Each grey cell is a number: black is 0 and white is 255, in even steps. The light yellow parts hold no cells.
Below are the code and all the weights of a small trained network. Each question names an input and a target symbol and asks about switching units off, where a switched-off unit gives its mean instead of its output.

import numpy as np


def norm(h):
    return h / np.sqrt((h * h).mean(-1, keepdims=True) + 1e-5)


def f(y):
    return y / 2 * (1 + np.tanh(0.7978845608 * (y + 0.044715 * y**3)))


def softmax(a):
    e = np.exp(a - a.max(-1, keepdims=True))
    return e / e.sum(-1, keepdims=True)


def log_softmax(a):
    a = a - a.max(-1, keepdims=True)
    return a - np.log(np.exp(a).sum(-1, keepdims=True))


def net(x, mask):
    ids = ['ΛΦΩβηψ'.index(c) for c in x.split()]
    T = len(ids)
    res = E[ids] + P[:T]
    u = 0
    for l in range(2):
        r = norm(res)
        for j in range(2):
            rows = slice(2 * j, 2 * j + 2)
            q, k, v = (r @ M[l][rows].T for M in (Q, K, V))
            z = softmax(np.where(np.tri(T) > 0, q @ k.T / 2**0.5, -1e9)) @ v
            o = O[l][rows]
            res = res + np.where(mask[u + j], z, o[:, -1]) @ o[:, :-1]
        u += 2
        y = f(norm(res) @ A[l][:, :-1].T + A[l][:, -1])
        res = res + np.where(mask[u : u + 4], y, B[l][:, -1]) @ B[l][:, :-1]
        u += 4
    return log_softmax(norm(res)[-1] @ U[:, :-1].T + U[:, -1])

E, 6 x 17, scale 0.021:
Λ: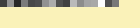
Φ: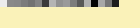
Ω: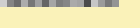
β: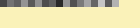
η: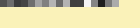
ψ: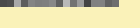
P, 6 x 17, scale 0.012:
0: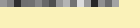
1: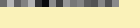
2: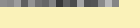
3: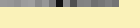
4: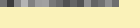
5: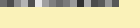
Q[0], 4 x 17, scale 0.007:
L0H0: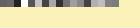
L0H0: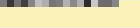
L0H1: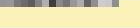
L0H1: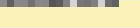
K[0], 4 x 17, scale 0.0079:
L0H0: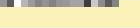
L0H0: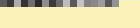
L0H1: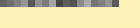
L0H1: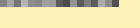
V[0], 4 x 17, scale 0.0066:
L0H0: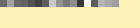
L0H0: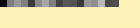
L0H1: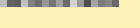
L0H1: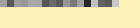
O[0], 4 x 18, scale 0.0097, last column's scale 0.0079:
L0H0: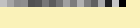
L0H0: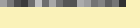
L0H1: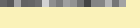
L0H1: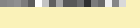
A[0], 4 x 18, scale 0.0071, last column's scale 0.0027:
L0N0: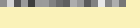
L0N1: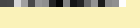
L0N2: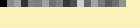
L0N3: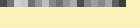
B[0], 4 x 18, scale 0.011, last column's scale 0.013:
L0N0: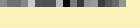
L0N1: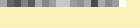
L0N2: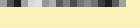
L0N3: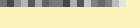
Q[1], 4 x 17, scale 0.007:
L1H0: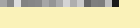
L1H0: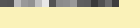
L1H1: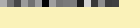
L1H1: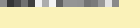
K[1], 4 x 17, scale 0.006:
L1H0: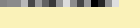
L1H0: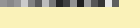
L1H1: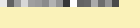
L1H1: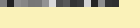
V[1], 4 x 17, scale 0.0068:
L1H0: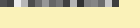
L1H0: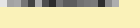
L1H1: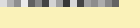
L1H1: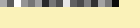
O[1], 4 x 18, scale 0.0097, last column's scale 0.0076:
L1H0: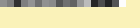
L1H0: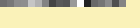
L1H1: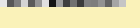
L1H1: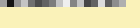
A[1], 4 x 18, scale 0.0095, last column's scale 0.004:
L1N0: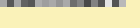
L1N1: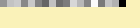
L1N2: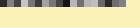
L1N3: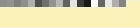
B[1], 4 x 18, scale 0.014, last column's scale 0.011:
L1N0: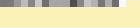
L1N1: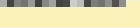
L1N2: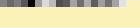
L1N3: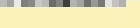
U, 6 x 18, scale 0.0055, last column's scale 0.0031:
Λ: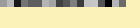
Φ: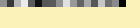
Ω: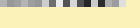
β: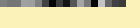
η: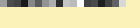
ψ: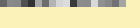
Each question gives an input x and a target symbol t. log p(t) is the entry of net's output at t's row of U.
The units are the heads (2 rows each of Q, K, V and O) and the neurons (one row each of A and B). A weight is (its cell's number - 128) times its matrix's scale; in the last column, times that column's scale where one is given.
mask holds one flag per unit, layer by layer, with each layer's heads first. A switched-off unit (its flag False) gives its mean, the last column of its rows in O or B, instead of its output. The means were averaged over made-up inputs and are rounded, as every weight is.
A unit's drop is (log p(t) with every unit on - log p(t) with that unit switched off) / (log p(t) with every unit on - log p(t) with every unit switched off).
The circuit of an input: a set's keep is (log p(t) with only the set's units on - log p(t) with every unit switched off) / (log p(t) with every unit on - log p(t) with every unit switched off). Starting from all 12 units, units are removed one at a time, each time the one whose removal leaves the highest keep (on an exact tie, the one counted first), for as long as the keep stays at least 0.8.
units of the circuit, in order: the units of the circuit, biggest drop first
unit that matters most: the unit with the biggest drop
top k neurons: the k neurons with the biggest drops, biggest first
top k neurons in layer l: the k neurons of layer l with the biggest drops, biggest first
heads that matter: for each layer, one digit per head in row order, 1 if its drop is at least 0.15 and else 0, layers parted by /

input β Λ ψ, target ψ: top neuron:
L0N2
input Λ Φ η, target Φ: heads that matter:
01 / 11
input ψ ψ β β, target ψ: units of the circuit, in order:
L1H0; L0N3; L0H0; L1H1
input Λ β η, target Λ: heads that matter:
01 / 01
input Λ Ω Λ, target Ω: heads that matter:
11 / 10
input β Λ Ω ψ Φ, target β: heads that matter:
10 / 10
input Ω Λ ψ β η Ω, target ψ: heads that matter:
10 / 01
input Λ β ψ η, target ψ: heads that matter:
00 / 10
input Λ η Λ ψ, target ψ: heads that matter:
10 / 10
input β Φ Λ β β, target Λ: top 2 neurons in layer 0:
L0N0; L0N1
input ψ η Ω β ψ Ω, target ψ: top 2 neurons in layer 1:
L1N0; L1N3
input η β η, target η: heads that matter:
11 / 10
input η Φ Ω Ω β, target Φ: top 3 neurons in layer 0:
L0N1; L0N0; L0N2
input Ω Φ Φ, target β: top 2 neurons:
L0N1; L1N2
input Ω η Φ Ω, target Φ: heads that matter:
10 / 01
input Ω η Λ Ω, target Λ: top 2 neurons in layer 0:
L0N3; L0N1
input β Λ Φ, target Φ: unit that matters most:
L0H1
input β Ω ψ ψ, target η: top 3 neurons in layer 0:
L0N2; L0N3; L0N0
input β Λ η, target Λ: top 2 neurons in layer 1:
L1N0; L1N3
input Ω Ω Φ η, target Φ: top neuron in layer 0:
L0N1
